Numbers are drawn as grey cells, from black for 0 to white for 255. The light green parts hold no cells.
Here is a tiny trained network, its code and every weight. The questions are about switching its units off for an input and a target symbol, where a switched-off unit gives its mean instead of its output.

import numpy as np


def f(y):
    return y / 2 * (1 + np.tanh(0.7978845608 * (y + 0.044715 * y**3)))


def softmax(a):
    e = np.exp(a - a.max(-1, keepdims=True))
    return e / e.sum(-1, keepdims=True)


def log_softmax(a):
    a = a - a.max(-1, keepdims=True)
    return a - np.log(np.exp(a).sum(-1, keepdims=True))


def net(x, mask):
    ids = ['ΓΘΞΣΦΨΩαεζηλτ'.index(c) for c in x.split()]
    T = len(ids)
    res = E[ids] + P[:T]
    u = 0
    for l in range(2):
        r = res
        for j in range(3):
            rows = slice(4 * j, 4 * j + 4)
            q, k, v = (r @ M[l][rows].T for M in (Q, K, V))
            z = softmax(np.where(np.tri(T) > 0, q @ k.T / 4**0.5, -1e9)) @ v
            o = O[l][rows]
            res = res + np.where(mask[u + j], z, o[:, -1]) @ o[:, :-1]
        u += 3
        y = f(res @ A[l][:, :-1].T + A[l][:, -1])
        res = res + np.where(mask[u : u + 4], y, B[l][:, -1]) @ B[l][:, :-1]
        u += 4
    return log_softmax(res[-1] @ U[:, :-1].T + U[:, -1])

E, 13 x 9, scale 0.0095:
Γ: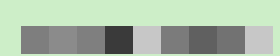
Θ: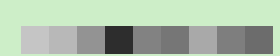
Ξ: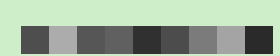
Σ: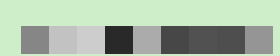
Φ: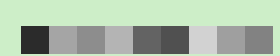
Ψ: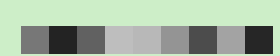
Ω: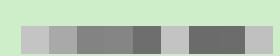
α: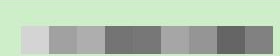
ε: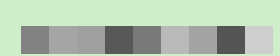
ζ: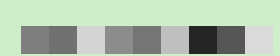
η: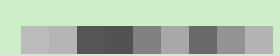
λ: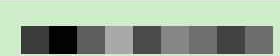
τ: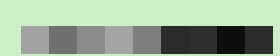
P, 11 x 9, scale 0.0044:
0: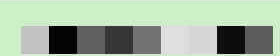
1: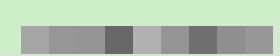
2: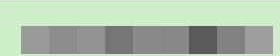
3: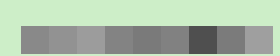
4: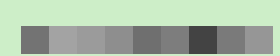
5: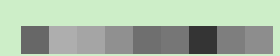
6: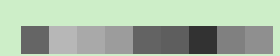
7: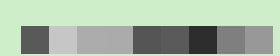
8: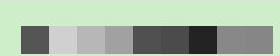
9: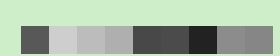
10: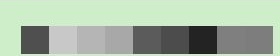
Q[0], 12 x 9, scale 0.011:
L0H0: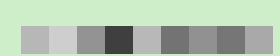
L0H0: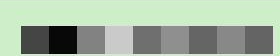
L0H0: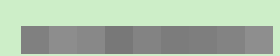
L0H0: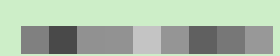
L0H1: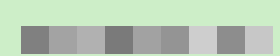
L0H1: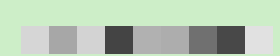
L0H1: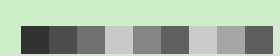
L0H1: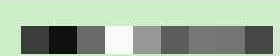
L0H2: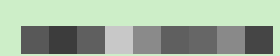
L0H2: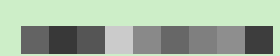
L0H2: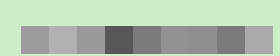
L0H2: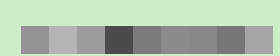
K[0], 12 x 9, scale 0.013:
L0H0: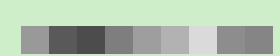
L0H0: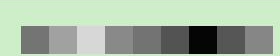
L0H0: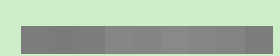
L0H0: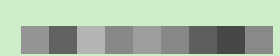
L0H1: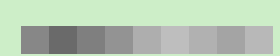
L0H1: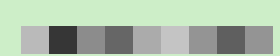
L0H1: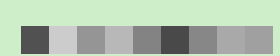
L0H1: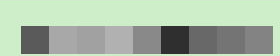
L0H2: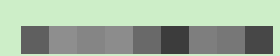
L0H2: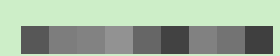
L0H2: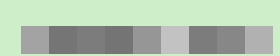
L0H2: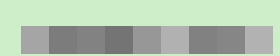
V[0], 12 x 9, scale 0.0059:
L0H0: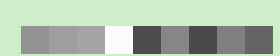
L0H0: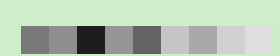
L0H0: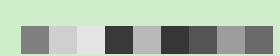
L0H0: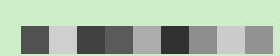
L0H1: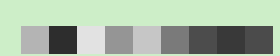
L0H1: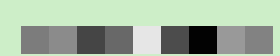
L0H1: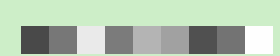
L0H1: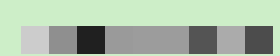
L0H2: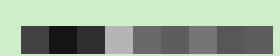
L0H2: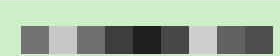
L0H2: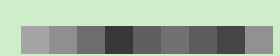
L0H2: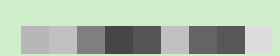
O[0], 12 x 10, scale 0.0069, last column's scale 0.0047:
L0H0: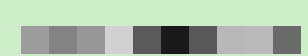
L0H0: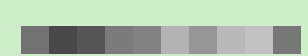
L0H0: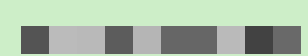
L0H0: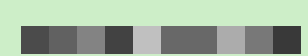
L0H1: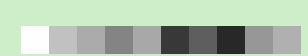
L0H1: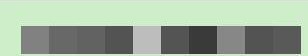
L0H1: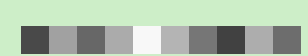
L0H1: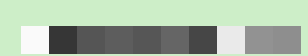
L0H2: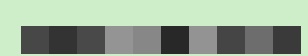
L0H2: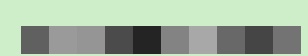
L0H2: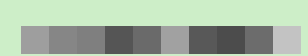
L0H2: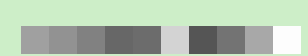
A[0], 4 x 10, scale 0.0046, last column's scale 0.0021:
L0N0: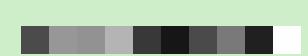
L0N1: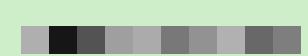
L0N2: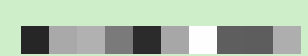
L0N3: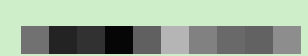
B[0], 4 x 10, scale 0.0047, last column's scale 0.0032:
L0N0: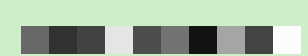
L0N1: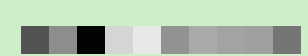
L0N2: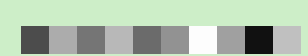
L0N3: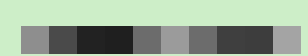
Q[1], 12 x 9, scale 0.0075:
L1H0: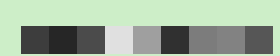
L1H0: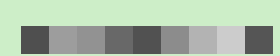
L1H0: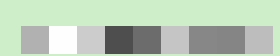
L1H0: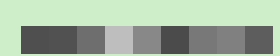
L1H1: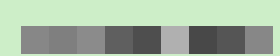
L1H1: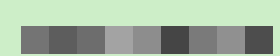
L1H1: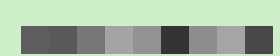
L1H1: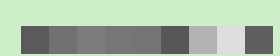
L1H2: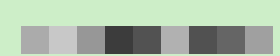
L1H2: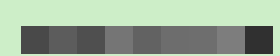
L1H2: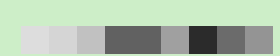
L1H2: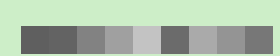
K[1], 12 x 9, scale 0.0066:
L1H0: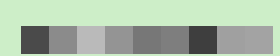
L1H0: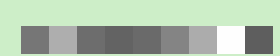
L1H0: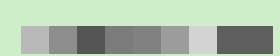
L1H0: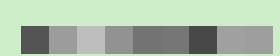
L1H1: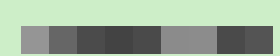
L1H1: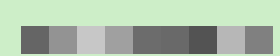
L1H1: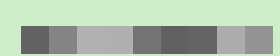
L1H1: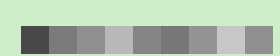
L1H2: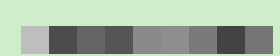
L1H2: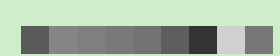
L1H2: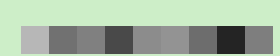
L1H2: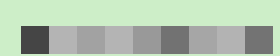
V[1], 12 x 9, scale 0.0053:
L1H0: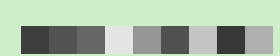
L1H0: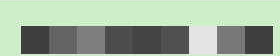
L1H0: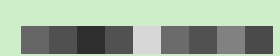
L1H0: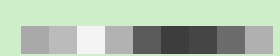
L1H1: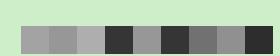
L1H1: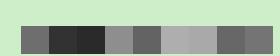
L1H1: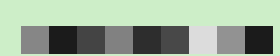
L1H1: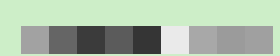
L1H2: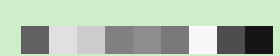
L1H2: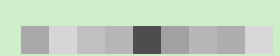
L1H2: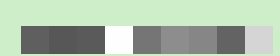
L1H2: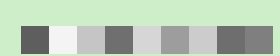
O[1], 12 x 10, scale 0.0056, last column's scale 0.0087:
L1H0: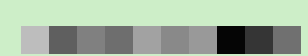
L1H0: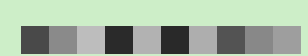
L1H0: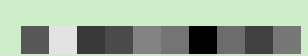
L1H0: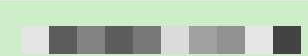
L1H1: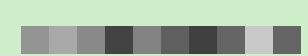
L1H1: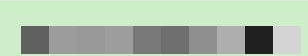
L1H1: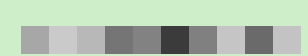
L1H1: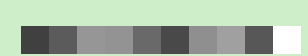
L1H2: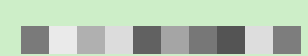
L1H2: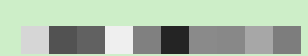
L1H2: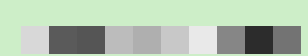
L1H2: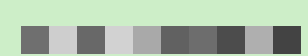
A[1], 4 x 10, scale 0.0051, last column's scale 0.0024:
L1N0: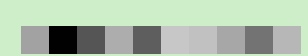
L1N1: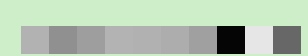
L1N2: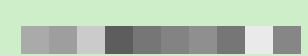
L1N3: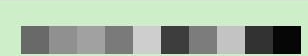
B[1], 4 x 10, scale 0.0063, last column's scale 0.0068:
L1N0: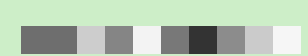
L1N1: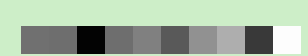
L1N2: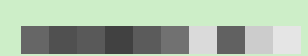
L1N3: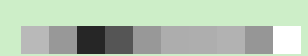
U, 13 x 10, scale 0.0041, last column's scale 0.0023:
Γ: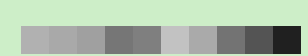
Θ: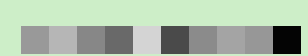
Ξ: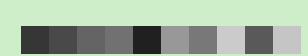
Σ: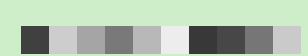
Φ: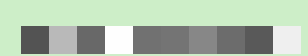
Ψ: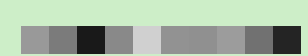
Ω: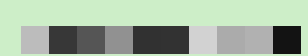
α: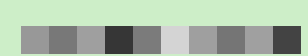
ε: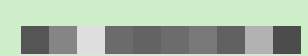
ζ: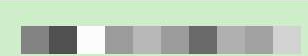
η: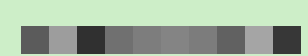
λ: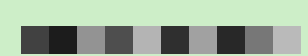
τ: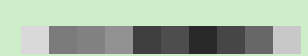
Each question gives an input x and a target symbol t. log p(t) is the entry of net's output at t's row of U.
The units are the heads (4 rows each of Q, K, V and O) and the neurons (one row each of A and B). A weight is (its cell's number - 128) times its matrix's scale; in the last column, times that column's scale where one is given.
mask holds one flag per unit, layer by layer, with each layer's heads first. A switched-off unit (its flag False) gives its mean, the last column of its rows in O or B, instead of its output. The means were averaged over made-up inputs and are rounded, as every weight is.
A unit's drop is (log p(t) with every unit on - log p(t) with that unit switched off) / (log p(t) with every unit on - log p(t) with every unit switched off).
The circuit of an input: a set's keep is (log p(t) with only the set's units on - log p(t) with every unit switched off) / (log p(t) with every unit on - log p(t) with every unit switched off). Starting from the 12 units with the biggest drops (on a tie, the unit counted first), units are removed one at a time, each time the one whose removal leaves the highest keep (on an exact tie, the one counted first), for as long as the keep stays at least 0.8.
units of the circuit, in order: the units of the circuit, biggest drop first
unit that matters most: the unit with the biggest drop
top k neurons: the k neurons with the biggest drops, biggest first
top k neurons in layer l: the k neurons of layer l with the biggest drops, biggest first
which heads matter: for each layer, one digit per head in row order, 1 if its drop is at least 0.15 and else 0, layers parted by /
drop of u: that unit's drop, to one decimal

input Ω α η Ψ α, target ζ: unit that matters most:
L1N0
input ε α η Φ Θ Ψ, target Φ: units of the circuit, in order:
L0H1; L1H2; L0N2; L0H2
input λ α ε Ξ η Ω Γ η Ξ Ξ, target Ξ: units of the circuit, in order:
L0H1; L0N0; L1H2
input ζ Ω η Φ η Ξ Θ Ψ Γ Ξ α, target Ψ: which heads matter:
010 / 111
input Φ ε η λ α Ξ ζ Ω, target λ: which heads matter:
011 / 100
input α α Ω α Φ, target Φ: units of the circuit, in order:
L0H1; L1H2; L0N2
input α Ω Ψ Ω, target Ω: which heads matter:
010 / 101
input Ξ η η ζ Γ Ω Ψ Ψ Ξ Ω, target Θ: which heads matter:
011 / 110
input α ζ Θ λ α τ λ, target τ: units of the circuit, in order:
L0H0; L0H1; L0N0; L1H1
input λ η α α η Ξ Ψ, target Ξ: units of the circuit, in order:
L0H1; L1H2; L0H2
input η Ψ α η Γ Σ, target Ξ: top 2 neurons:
L0N3; L1N0
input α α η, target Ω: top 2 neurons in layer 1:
L1N2; L1N1
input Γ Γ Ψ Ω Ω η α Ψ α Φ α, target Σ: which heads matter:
110 / 101
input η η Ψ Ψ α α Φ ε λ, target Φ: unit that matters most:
L0H1
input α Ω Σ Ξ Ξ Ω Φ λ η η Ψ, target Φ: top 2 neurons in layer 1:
L1N0; L1N2
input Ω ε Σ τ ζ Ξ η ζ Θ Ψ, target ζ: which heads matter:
000 / 100
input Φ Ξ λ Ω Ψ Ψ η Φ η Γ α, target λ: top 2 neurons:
L0N2; L0N0
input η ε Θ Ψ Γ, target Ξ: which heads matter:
110 / 111
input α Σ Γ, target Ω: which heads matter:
010 / 101
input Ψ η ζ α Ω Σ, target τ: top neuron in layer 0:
L0N1
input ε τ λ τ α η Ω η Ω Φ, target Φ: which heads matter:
010 / 001
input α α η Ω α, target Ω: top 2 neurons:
L1N2; L1N1
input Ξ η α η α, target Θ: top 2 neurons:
L0N3; L1N3
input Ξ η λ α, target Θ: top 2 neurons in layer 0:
L0N3; L0N2
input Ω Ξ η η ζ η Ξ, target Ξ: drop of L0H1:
0.7
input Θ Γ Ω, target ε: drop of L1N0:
0.0
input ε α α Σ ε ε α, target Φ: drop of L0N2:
0.2
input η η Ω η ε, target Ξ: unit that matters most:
L0N3
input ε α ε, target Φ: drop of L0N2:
0.2
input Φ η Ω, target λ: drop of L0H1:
0.2
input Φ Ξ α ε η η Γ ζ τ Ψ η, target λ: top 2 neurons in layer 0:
L0N2; L0N0
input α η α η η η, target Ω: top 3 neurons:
L1N2; L1N1; L0N0
